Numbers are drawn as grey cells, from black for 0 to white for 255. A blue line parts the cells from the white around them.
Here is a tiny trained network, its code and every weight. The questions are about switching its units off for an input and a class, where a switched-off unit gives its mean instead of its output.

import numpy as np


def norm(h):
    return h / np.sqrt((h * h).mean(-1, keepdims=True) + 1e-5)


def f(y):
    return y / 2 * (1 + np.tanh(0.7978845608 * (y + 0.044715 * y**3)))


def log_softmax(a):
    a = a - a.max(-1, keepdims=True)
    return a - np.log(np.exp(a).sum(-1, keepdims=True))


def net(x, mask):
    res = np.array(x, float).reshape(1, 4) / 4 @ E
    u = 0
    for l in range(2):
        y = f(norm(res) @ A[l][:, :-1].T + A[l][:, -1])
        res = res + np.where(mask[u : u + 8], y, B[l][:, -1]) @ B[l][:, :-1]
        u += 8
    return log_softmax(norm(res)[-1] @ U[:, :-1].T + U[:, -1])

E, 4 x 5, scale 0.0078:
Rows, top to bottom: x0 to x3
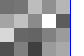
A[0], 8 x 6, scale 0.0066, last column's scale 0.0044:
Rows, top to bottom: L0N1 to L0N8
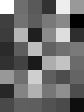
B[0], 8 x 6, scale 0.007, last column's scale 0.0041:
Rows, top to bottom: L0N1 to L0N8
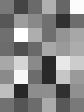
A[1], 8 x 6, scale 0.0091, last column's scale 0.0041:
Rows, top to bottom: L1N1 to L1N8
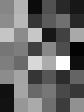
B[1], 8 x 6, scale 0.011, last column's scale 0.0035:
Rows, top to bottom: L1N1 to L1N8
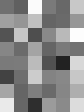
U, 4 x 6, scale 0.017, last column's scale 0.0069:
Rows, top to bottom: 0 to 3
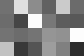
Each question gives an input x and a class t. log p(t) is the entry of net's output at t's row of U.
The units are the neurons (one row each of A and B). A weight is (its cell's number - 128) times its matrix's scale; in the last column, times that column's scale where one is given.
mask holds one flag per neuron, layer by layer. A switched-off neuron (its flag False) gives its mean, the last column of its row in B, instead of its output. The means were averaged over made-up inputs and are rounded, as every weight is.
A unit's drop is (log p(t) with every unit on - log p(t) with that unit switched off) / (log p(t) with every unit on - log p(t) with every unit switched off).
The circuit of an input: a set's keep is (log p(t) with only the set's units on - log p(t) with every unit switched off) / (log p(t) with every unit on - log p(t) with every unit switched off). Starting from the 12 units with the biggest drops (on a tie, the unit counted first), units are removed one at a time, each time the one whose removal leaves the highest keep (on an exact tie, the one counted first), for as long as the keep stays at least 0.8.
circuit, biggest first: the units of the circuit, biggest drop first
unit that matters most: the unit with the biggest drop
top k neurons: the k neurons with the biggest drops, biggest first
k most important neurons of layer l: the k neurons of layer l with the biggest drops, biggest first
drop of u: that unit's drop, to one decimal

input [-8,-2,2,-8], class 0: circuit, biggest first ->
L1N3
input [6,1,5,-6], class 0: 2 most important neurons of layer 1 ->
L1N3; L1N1
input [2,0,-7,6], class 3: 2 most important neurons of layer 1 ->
L1N8; L1N3
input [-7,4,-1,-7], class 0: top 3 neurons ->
L1N3; L0N1; L1N5
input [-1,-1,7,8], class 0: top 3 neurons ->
L0N5; L0N3; L1N8
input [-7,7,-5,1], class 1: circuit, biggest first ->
L1N1; L1N3
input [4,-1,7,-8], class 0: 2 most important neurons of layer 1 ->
L1N3; L1N8
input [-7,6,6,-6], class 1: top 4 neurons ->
L0N5; L1N8; L1N6; L1N1
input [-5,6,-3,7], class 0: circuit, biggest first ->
L0N5; L0N1
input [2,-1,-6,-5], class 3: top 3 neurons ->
L1N8; L0N5; L0N4
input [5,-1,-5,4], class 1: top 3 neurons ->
L1N5; L0N5; L0N7
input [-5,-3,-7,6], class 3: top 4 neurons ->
L1N8; L1N7; L0N6; L1N3
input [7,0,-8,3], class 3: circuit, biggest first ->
L1N8; L0N7
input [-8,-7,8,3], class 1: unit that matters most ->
L1N1
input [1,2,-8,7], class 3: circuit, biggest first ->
L1N8; L1N7
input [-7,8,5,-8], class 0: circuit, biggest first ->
L1N3; L0N1
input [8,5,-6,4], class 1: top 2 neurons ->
L1N5; L1N3
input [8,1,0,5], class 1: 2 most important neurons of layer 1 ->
L1N5; L1N3
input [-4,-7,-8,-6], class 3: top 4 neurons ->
L1N8; L0N5; L0N4; L0N8
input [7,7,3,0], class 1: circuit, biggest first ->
L1N5
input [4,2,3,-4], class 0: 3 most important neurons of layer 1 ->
L1N3; L1N1; L1N6
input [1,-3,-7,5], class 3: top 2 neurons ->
L1N8; L0N7
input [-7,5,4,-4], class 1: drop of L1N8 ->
0.1
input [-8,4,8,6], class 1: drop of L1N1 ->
0.7
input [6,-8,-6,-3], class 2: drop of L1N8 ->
0.2
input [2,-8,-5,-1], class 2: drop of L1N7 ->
0.0
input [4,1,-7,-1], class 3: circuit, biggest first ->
L1N8
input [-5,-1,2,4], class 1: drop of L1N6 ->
0.1
